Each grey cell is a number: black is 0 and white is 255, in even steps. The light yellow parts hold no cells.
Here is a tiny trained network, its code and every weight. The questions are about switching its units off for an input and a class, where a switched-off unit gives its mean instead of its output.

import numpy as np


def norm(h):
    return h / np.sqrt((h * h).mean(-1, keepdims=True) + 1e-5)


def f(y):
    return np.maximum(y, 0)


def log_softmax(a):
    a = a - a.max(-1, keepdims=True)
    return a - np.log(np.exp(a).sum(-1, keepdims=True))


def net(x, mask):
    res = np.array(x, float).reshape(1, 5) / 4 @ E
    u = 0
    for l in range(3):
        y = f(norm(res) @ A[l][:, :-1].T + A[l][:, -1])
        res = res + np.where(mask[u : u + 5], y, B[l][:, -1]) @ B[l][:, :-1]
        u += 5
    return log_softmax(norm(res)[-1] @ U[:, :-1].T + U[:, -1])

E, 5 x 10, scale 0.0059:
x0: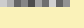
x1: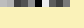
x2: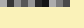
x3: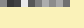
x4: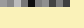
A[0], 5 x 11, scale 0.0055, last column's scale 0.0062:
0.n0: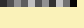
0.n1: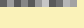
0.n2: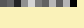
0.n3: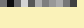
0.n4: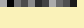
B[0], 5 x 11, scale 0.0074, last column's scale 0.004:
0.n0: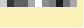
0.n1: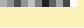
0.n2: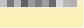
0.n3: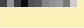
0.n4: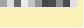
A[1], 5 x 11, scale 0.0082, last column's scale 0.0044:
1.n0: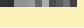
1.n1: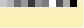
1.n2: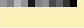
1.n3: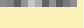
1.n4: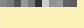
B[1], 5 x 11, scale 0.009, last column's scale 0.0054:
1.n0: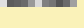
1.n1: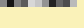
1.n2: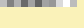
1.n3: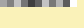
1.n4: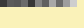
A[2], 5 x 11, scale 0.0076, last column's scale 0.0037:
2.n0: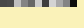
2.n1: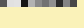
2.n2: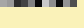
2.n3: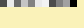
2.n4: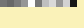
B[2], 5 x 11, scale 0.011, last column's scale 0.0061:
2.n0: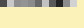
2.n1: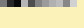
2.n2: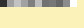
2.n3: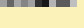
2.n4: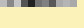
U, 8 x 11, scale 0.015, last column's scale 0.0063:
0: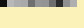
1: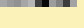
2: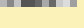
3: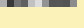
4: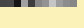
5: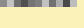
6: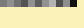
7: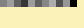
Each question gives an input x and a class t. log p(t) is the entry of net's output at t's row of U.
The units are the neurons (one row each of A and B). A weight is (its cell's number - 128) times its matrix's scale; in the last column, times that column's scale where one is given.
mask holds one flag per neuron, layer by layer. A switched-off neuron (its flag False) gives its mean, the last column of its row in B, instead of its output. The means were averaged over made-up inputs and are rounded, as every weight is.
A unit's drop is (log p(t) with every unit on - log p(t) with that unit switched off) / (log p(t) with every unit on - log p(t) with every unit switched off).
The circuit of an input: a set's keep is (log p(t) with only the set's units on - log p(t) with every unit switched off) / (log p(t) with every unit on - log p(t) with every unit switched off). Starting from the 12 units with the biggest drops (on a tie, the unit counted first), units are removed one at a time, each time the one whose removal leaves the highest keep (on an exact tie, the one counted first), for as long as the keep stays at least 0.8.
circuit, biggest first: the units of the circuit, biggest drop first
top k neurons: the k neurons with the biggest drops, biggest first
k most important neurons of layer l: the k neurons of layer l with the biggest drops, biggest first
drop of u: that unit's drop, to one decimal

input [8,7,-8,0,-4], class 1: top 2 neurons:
[2.n3, 0.n1]
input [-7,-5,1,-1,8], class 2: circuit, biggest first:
[1.n2]
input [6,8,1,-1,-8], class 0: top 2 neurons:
[2.n2, 1.n2]
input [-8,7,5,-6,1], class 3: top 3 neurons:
[0.n0, 1.n0, 2.n0]
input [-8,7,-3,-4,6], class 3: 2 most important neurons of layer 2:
[2.n0, 2.n1]
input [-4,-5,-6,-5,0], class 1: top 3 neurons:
[2.n3, 1.n4, 2.n2]
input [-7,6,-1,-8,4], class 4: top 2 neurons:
[2.n1, 1.n1]
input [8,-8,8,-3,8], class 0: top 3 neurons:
[2.n0, 0.n1, 2.n3]
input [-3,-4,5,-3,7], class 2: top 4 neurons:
[1.n2, 0.n1, 2.n3, 2.n2]
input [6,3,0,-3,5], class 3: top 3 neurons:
[1.n1, 1.n3, 2.n4]
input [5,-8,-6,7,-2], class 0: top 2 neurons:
[2.n0, 2.n1]
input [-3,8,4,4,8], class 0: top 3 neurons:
[2.n2, 1.n4, 1.n3]
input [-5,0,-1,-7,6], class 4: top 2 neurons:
[2.n1, 1.n3]
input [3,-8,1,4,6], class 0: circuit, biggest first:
[2.n0]
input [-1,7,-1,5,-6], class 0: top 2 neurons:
[2.n2, 1.n4]
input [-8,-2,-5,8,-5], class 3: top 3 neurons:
[1.n0, 0.n0, 2.n1]
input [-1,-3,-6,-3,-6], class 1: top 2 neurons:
[2.n3, 1.n2]
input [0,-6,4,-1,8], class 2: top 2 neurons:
[1.n2, 2.n2]
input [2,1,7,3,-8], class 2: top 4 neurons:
[0.n2, 2.n4, 0.n1, 2.n3]
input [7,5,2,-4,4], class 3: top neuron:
[1.n1]
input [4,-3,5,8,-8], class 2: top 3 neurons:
[0.n2, 2.n4, 2.n1]
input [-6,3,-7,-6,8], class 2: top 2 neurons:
[1.n2, 0.n4]
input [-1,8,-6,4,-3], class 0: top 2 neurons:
[2.n2, 1.n4]
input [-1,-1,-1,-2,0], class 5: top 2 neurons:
[1.n3, 1.n2]
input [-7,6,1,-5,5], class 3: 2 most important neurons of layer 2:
[2.n0, 2.n1]
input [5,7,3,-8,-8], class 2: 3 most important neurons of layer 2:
[2.n4, 2.n0, 2.n1]
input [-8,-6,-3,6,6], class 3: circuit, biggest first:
[1.n0]
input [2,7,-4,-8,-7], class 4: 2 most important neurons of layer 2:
[2.n1, 2.n0]
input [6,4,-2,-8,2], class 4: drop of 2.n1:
1.1
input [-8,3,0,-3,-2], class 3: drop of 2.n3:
0.0
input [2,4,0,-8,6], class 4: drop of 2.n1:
1.1
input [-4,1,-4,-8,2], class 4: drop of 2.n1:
1.1
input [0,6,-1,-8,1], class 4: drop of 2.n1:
1.1
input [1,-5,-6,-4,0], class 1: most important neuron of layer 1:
[1.n4]
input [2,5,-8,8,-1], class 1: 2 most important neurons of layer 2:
[2.n3, 2.n1]
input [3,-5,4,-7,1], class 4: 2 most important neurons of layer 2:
[2.n1, 2.n2]
